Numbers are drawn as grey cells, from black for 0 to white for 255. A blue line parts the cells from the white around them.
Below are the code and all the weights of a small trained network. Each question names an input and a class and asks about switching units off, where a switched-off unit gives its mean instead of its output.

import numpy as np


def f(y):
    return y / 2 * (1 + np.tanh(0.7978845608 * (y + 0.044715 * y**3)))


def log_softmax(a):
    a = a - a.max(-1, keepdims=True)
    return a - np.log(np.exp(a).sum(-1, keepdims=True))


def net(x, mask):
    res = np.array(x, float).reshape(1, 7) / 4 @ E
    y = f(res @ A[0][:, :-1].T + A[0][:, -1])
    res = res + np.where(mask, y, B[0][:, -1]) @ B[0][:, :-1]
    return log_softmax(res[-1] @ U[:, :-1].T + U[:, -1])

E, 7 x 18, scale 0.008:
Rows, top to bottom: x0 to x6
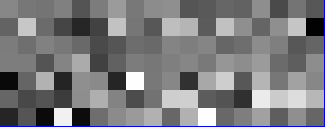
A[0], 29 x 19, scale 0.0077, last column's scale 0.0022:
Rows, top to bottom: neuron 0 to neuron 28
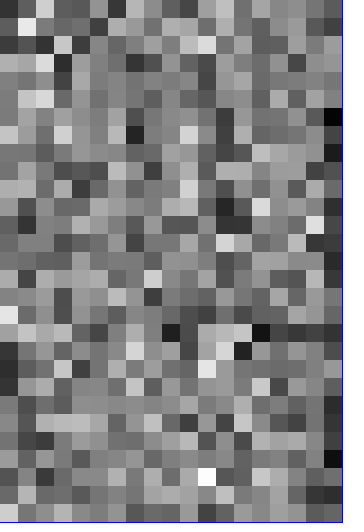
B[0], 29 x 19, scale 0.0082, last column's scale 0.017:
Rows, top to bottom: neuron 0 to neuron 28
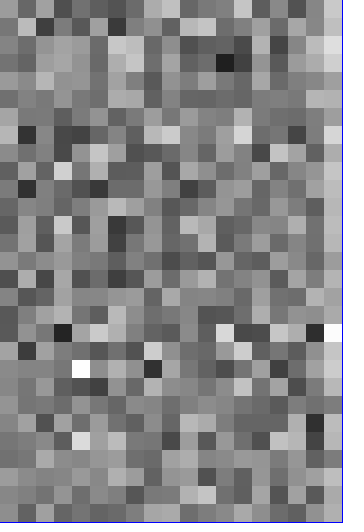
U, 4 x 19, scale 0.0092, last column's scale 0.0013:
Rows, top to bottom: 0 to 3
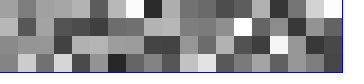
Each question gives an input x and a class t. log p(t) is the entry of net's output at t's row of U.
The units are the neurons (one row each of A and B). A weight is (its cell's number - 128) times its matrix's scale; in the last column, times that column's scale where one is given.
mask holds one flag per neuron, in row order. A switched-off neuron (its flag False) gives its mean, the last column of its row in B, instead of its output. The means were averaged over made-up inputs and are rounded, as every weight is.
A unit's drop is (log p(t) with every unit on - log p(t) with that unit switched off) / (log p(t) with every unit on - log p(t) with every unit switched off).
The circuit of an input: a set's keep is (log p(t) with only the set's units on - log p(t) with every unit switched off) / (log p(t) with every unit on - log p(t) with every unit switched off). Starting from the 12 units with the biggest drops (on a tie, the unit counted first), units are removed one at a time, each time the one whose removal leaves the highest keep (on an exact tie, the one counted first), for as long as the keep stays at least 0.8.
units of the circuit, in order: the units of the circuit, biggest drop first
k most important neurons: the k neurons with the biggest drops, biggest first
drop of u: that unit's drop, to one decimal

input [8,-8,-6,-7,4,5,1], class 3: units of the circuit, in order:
(neuron 12)
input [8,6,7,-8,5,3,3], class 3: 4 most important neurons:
(neuron 7; neuron 9; neuron 1; neuron 27)
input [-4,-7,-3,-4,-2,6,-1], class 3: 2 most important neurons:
(neuron 12; neuron 18)
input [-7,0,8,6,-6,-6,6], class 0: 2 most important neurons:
(neuron 2; neuron 20)
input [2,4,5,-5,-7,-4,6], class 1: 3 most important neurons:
(neuron 7; neuron 10; neuron 3)
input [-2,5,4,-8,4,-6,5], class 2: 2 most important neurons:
(neuron 18; neuron 3)
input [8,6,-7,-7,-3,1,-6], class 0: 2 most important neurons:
(neuron 3; neuron 12)
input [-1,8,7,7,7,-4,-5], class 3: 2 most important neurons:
(neuron 1; neuron 9)
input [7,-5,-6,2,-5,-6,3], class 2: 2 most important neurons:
(neuron 18; neuron 23)
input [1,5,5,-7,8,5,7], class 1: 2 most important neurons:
(neuron 19; neuron 0)
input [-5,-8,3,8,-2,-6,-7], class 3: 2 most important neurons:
(neuron 23; neuron 15)
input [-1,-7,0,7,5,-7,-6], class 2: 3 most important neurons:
(neuron 18; neuron 23; neuron 2)
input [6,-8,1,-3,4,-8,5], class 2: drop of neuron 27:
0.1
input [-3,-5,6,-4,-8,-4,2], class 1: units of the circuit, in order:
(neuron 7)
